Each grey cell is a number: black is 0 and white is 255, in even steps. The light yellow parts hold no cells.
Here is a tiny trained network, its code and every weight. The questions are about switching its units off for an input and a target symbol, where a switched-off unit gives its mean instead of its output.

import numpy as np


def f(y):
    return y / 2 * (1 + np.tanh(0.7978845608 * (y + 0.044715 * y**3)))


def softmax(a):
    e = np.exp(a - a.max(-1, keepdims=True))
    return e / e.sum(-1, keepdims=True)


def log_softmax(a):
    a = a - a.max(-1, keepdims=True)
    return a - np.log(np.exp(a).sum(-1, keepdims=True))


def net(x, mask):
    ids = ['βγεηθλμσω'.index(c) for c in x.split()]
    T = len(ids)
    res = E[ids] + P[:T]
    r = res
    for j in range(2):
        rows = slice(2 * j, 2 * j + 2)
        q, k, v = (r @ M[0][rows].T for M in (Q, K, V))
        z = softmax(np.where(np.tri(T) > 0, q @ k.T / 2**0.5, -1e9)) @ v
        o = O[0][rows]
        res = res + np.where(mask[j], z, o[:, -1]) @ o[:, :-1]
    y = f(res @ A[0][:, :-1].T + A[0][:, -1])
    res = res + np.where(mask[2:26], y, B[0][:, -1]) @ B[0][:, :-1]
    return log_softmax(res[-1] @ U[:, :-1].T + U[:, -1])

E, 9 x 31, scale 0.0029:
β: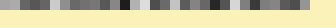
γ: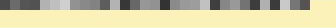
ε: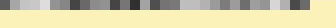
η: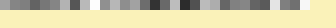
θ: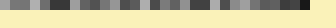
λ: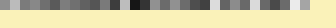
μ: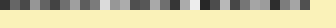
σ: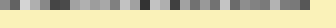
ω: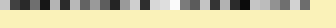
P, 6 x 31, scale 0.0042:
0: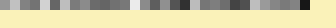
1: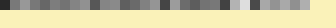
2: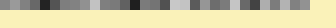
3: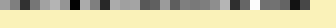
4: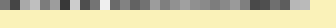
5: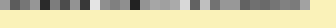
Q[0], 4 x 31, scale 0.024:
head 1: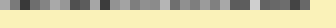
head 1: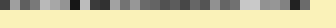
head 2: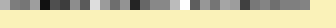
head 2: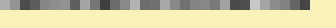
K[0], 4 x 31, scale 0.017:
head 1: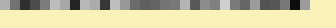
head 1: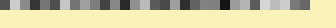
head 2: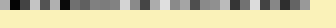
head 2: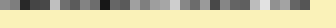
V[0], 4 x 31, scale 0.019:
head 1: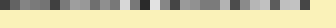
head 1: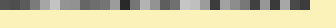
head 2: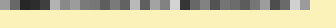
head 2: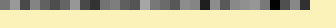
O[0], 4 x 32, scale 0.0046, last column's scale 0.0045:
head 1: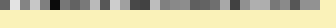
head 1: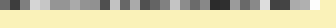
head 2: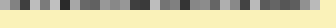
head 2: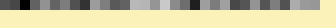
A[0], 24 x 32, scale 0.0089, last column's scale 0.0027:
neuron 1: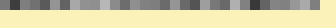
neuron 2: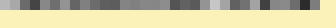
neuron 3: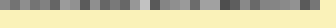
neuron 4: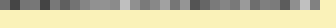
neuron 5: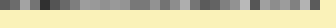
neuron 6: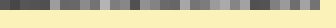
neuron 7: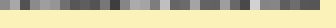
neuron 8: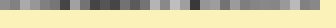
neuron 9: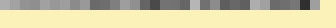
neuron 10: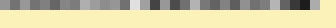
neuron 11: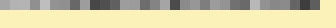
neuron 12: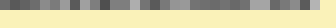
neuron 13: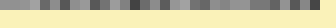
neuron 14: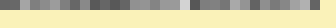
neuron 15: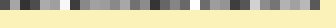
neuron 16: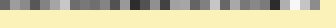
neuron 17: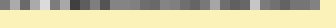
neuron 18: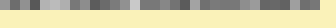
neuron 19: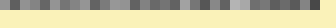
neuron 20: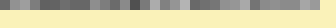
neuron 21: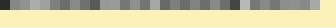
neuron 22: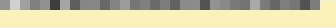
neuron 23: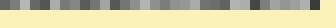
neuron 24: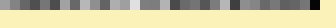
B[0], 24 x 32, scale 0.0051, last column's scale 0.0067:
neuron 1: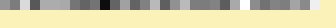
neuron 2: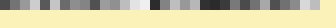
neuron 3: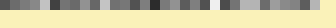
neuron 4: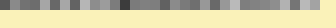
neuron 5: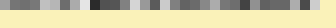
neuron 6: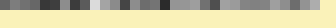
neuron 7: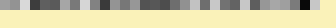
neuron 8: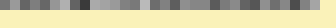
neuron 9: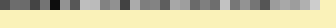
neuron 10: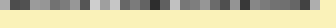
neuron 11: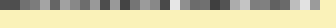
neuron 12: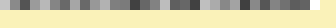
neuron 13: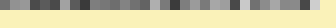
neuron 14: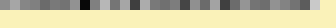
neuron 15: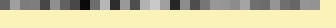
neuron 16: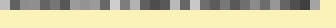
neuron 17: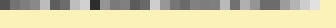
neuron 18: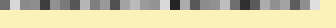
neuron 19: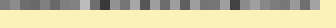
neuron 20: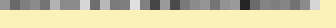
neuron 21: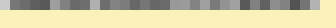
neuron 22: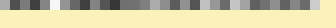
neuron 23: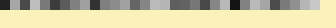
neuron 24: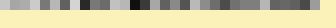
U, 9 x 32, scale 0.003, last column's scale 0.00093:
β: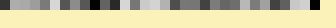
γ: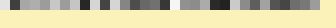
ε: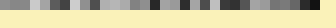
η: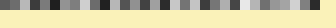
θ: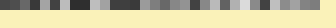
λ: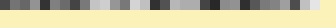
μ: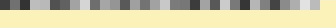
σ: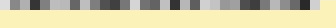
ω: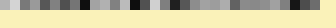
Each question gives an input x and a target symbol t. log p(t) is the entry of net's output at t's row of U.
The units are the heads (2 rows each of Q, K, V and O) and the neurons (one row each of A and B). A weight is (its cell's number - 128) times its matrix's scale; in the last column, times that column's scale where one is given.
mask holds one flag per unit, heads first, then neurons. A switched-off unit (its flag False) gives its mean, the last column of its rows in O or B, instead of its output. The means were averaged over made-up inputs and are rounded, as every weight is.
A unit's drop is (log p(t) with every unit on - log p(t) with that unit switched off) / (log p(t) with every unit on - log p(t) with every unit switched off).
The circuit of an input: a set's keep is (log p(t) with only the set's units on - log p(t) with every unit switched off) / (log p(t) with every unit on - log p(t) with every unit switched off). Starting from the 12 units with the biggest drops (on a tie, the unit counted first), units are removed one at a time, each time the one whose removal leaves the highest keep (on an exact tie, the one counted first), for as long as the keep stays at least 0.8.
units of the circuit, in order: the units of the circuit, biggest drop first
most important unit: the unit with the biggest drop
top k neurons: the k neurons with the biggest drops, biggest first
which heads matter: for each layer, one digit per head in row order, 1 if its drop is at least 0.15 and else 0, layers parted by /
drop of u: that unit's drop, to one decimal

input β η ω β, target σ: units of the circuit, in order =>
(head 1; neuron 18)
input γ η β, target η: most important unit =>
head 2
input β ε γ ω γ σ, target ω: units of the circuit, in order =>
(head 2; head 1)
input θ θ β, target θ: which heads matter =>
01
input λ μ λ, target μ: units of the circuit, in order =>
(head 2; head 1; neuron 17; neuron 20)
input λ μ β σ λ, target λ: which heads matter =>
10
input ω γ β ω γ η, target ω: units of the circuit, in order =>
(head 2; head 1)
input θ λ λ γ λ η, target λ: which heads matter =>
10
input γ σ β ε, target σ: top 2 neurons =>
(neuron 18; neuron 7)
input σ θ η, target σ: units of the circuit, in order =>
(head 1; head 2; neuron 5; neuron 22)
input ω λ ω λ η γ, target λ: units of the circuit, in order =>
(head 1; neuron 2; neuron 6; head 2)
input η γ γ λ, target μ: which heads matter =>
10
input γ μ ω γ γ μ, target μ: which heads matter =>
11
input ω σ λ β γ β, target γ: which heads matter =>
10
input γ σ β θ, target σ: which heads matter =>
10
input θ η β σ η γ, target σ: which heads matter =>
11
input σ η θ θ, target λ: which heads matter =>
10
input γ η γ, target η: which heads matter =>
01
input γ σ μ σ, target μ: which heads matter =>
10
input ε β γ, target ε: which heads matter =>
01
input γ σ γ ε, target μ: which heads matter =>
10
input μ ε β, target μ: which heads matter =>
11
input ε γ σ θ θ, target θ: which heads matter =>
01
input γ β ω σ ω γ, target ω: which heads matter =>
11
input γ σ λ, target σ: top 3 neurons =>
(neuron 22; neuron 5; neuron 20)
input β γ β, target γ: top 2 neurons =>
(neuron 1; neuron 17)
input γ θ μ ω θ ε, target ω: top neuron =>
(neuron 13)
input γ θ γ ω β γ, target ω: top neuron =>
(neuron 13)
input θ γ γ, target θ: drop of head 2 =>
1.1
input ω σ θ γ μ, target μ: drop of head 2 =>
0.3
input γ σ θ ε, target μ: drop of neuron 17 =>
0.3
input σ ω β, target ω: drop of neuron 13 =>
0.2
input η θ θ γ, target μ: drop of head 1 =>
0.5
